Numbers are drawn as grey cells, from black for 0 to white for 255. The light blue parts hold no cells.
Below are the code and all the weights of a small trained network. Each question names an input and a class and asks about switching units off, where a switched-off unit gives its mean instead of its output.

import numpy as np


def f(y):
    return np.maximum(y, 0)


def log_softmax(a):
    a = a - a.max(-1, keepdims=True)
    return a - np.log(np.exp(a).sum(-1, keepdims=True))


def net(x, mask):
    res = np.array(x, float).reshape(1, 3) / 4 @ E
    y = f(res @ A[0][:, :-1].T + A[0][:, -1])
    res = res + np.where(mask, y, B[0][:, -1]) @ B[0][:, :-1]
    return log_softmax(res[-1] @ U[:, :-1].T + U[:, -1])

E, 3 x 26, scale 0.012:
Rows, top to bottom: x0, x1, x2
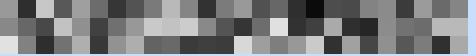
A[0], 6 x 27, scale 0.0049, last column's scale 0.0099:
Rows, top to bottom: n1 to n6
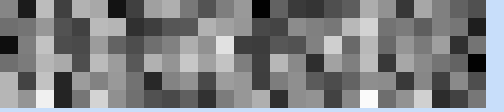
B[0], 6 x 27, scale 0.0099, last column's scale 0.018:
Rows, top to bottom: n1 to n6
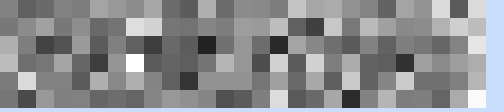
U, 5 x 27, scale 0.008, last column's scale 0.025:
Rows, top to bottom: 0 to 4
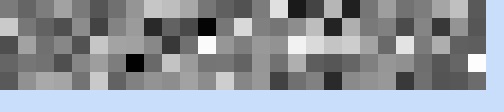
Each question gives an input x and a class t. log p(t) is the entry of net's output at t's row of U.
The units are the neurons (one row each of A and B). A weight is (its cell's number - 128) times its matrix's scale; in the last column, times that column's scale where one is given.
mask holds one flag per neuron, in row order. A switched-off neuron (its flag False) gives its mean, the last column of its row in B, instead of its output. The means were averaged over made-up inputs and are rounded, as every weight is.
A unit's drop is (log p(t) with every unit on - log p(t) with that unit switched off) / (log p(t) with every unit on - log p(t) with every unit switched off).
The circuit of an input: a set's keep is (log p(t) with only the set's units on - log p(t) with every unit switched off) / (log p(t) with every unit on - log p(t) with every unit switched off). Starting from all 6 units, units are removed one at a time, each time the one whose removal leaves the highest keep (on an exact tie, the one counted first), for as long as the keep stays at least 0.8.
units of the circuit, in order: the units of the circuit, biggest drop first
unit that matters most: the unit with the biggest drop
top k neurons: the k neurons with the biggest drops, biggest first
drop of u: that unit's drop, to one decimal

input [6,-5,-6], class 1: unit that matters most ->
n3
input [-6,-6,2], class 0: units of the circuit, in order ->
n6; n1; n2
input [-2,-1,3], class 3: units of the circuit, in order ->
n4; n3; n1; n2
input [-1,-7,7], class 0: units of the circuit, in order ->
n6; n3
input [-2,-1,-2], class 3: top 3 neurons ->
n1; n4; n5
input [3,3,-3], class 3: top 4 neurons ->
n6; n2; n5; n3
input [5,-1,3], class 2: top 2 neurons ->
n1; n3
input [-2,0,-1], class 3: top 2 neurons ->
n1; n5
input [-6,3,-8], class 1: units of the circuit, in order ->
n3; n4
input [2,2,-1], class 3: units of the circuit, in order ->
n6; n4
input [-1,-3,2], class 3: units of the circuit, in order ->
n4; n3; n1
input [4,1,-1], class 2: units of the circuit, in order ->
n1; n6
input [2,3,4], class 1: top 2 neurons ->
n6; n2
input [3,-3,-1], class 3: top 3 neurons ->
n4; n6; n2
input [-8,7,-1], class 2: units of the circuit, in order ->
n6
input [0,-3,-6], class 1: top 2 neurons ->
n3; n4
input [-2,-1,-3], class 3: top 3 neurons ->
n1; n5; n4
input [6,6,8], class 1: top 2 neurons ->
n6; n2
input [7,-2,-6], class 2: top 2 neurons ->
n1; n5
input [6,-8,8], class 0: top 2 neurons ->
n6; n3
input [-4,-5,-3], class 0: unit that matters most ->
n2
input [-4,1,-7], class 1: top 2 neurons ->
n3; n4
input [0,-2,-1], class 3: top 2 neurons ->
n4; n2
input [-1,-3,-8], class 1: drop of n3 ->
0.6
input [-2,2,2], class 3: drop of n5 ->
0.2
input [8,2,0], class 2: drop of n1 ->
0.2
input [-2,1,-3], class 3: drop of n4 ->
0.0
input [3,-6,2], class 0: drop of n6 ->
0.7
